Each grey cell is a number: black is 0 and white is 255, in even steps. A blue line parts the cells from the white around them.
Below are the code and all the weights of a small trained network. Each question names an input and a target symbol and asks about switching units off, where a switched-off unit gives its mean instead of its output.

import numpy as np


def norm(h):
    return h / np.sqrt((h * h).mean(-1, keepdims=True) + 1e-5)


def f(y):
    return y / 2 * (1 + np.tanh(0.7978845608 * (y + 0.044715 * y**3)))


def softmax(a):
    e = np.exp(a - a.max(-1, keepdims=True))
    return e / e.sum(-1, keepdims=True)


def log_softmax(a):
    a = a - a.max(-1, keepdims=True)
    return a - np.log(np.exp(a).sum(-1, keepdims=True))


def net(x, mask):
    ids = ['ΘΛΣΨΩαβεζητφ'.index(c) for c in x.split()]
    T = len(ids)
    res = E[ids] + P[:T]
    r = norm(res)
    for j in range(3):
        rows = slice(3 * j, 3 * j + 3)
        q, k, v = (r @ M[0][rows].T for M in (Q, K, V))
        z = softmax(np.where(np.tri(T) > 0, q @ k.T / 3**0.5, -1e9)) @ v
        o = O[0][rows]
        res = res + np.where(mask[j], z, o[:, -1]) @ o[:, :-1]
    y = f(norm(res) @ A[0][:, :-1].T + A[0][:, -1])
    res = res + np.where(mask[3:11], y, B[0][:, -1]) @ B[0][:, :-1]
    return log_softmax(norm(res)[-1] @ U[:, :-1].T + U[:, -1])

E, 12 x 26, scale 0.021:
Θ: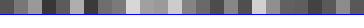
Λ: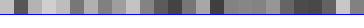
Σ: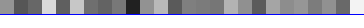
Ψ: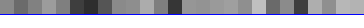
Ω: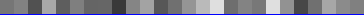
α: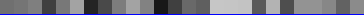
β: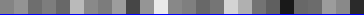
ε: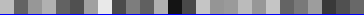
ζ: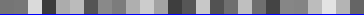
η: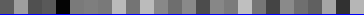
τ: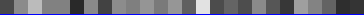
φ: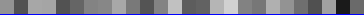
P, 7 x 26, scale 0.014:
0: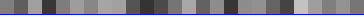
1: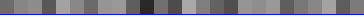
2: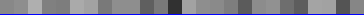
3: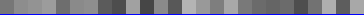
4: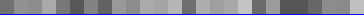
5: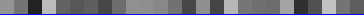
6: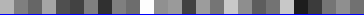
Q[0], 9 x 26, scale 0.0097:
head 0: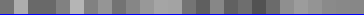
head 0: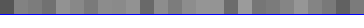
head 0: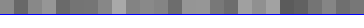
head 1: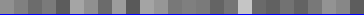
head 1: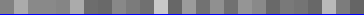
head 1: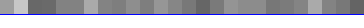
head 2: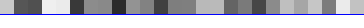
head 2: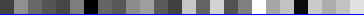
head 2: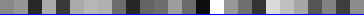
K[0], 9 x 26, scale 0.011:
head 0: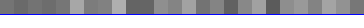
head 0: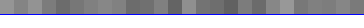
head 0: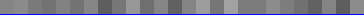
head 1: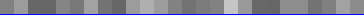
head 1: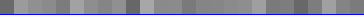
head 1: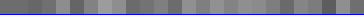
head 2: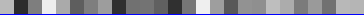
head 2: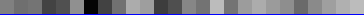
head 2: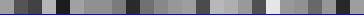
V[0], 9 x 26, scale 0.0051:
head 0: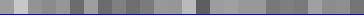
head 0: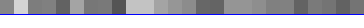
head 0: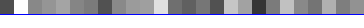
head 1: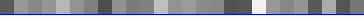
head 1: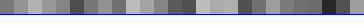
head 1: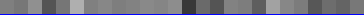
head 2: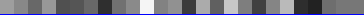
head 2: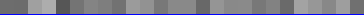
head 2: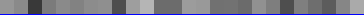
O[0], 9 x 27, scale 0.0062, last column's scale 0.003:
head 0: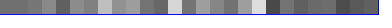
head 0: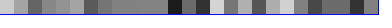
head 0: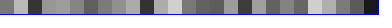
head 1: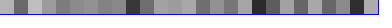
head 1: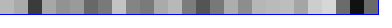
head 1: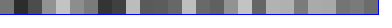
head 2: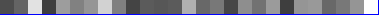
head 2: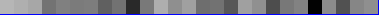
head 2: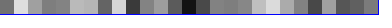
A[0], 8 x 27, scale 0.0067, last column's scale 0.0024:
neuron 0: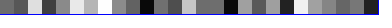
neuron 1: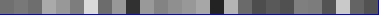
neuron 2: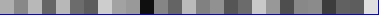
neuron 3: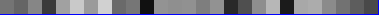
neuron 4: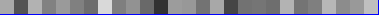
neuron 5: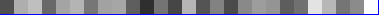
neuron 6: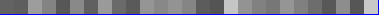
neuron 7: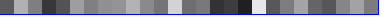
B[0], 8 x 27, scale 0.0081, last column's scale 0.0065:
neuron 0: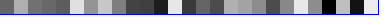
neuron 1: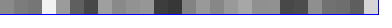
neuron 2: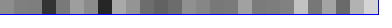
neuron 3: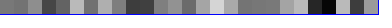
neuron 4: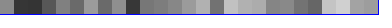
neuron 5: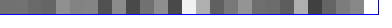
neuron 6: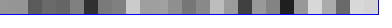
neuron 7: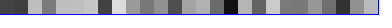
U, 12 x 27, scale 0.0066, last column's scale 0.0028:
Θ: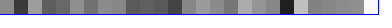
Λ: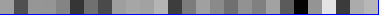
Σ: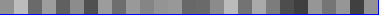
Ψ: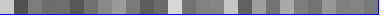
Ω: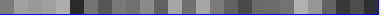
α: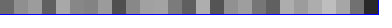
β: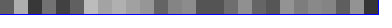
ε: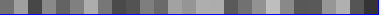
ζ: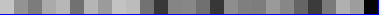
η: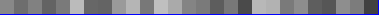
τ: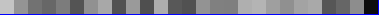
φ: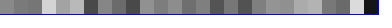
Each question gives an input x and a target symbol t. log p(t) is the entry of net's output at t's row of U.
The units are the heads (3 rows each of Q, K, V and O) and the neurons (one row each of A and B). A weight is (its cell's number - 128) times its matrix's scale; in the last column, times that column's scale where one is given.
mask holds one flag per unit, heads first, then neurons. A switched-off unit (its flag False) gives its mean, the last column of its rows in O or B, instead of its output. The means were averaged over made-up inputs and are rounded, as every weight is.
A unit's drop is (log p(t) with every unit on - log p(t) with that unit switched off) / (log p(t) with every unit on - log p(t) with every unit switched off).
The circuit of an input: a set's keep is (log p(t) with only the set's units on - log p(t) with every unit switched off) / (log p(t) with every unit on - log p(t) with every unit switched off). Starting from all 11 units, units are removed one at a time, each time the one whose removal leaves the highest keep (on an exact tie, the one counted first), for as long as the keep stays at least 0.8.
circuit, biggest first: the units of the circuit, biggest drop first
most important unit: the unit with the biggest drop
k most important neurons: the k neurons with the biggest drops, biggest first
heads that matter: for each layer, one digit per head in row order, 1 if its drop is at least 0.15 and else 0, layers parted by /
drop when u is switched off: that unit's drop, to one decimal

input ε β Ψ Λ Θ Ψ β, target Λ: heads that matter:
010
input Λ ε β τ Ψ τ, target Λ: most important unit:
neuron 0
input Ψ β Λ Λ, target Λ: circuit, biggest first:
neuron 0; head 1
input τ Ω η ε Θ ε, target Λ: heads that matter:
000
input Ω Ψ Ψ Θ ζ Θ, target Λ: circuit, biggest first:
neuron 0; neuron 7
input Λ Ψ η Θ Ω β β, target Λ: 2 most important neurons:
neuron 0; neuron 3
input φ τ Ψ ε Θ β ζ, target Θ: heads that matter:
001
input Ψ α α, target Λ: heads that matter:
001
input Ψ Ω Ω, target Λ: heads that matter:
101
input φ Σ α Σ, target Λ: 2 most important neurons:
neuron 0; neuron 3
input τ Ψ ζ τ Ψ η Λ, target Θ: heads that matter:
001
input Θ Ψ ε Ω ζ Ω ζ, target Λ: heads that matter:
000
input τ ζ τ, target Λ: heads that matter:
001
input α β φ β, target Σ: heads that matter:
100
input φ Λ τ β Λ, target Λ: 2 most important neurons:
neuron 0; neuron 1
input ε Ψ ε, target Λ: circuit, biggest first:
head 2; neuron 0
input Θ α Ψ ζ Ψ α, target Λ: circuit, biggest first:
neuron 0
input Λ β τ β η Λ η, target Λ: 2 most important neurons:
neuron 0; neuron 6
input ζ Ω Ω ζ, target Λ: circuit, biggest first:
head 2; neuron 0
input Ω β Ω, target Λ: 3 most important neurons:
neuron 0; neuron 3; neuron 5
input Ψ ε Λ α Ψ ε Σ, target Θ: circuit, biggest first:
head 2
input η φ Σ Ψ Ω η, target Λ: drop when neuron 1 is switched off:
-0.2
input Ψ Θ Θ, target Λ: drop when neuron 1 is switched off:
-0.1
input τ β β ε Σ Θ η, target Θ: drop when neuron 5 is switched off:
0.2
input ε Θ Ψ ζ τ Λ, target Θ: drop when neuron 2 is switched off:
0.2
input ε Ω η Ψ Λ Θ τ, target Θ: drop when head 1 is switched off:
-0.1
